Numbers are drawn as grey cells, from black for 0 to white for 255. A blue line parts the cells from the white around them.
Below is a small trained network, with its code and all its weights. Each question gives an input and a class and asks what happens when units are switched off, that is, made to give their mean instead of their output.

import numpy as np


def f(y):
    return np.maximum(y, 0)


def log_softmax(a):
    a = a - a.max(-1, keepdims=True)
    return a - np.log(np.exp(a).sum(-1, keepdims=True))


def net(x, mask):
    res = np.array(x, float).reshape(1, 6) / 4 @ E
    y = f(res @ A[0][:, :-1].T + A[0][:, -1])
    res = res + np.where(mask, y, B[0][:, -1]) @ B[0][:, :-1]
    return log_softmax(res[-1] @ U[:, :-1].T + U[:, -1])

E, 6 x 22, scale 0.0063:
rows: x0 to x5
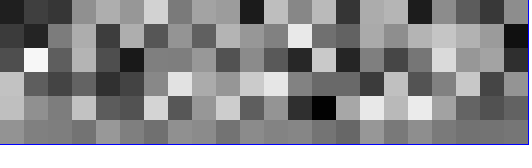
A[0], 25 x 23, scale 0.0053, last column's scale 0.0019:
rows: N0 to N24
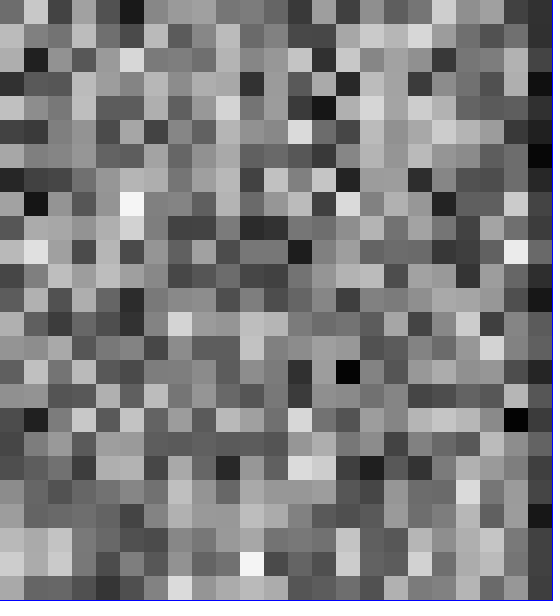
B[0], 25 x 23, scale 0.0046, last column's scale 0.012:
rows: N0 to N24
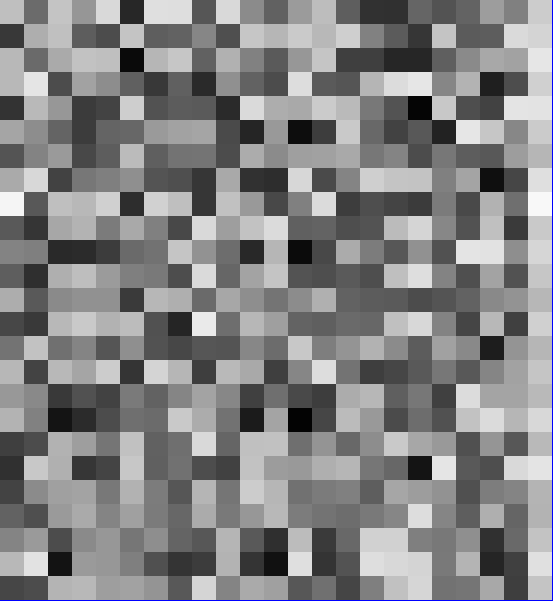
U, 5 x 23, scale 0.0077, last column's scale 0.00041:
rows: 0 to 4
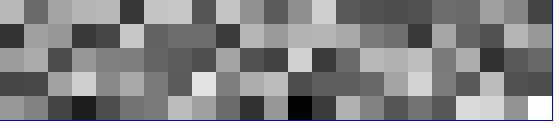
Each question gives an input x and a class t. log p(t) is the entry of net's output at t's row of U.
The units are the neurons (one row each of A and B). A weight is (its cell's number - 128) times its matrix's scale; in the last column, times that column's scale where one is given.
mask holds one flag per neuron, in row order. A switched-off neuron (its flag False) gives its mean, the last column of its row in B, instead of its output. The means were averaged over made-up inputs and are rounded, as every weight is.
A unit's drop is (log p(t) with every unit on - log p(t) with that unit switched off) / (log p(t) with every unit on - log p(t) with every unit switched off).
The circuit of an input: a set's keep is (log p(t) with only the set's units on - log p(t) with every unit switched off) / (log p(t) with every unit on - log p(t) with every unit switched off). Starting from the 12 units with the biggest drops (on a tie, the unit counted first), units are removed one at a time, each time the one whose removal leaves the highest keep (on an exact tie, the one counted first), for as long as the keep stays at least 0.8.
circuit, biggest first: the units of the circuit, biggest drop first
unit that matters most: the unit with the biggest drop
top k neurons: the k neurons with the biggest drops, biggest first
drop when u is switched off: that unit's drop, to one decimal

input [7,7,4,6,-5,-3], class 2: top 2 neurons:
(N7, N3)
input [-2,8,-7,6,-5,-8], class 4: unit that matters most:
N17
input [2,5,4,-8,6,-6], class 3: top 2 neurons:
(N11, N9)
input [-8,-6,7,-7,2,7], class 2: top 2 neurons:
(N23, N22)
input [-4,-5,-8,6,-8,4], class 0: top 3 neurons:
(N8, N2, N4)
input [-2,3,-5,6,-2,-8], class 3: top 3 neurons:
(N13, N24, N0)
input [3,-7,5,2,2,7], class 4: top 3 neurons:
(N10, N16, N8)
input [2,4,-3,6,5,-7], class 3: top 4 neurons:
(N13, N24, N19, N21)
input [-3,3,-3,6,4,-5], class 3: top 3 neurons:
(N24, N13, N19)
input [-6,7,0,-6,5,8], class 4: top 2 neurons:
(N17, N5)
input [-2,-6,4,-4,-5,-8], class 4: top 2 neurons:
(N10, N4)
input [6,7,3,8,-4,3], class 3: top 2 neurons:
(N13, N20)
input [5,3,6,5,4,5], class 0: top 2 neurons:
(N0, N15)
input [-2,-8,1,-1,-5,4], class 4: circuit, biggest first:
(N10)
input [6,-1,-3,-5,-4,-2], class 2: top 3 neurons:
(N7, N3, N4)
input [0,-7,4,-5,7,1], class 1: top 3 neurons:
(N4, N1, N17)
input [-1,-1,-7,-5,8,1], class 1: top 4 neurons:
(N4, N1, N6, N0)
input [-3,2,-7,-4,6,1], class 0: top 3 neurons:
(N8, N2, N19)
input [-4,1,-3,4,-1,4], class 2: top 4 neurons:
(N23, N9, N11, N18)
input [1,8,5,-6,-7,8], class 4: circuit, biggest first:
(N17)
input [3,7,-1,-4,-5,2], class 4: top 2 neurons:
(N17, N5)
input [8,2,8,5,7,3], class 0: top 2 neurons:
(N0, N15)
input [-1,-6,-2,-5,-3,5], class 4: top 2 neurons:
(N10, N13)
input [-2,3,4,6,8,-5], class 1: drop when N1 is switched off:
0.1
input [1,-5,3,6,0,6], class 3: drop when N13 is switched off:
0.3
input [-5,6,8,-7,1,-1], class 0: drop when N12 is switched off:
0.2
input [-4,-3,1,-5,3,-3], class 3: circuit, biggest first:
(N9)
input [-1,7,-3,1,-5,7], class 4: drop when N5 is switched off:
0.3
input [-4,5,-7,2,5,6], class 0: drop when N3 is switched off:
0.0
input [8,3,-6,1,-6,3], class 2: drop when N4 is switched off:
0.2
